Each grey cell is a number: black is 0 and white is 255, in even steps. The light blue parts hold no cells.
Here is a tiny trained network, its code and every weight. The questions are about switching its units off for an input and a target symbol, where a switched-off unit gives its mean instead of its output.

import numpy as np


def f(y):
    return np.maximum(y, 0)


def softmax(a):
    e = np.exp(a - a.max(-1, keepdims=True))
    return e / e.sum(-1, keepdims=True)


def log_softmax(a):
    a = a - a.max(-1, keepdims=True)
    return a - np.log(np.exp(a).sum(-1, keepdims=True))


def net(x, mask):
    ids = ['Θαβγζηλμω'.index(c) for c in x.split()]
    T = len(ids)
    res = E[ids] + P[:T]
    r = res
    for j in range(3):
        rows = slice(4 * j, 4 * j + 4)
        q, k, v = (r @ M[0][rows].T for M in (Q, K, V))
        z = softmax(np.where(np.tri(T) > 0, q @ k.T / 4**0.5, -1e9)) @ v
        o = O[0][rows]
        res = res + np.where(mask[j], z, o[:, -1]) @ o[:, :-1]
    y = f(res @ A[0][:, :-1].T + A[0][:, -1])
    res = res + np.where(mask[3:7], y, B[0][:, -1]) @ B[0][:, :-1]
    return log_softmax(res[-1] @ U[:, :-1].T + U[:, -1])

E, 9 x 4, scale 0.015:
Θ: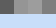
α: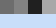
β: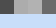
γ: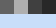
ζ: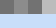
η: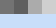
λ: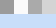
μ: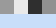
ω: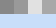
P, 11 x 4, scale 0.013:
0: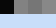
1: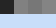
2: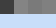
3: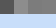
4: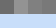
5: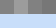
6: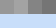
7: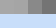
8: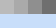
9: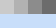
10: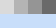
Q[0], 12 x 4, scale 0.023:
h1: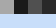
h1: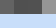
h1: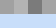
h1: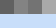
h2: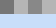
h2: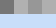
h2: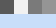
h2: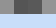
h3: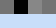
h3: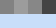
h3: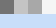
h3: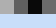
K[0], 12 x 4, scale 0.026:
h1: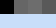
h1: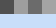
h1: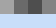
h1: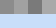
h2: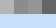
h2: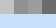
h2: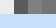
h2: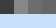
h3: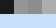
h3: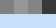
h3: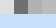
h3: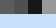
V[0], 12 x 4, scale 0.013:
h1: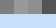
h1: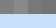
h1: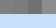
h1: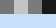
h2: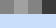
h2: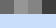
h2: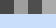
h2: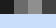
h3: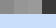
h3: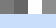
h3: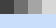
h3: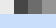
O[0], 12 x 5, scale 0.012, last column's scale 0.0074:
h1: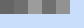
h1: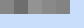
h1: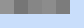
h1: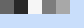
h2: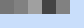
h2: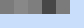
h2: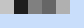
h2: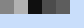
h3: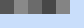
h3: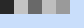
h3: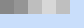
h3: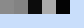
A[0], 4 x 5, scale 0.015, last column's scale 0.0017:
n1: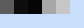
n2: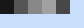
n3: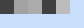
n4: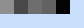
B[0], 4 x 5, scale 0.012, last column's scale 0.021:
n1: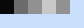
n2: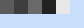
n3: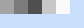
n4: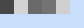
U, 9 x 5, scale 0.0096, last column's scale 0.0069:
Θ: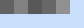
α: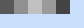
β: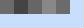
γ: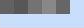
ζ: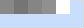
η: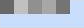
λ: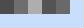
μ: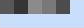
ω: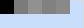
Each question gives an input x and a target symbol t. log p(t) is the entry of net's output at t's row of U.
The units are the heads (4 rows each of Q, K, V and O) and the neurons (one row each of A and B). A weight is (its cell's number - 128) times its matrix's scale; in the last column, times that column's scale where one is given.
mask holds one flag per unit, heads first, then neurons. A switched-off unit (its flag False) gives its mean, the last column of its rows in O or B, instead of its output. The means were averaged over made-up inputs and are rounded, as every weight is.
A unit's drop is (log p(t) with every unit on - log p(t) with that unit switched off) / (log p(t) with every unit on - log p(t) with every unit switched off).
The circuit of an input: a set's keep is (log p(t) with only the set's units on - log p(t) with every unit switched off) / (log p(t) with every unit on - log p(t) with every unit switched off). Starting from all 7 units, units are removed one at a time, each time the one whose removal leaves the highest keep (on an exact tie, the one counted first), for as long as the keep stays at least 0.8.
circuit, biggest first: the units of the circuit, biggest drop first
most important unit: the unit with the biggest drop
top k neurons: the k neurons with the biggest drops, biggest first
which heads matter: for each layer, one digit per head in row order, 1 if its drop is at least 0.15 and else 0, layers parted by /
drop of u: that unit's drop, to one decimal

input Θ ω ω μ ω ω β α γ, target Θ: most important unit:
h3
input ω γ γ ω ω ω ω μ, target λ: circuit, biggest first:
(h3, n3, h1)
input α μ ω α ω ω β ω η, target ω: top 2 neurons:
(n3, n2)
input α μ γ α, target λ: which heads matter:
011
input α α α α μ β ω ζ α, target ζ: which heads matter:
001
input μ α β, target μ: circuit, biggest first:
(h1, n4)
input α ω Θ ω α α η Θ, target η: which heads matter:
100
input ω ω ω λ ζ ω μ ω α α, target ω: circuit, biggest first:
(n1, h3, n4)
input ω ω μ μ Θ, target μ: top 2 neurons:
(n4, n2)
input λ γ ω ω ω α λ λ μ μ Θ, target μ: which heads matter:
110
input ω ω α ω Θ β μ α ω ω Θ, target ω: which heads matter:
011
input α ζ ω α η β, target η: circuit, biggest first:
(h1, n2)
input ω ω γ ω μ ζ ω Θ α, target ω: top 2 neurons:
(n1, n3)
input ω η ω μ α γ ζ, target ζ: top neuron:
(n2)
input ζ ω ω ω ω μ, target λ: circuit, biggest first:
(h3, n3)
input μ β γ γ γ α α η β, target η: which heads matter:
100
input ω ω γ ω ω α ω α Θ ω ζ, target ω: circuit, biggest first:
(h3, h2)
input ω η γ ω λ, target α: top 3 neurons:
(n2, n3, n4)
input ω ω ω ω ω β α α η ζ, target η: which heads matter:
101
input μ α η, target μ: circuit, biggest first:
(n4)
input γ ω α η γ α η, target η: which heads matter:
101
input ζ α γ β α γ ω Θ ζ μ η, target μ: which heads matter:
110
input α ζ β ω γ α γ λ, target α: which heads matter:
010
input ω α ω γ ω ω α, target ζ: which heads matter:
001
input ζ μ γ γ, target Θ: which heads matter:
011
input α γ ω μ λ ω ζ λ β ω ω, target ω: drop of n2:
0.4
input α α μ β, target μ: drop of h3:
0.2
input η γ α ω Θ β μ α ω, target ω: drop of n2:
0.5
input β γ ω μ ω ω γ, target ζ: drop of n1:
0.1
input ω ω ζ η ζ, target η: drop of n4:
-0.2
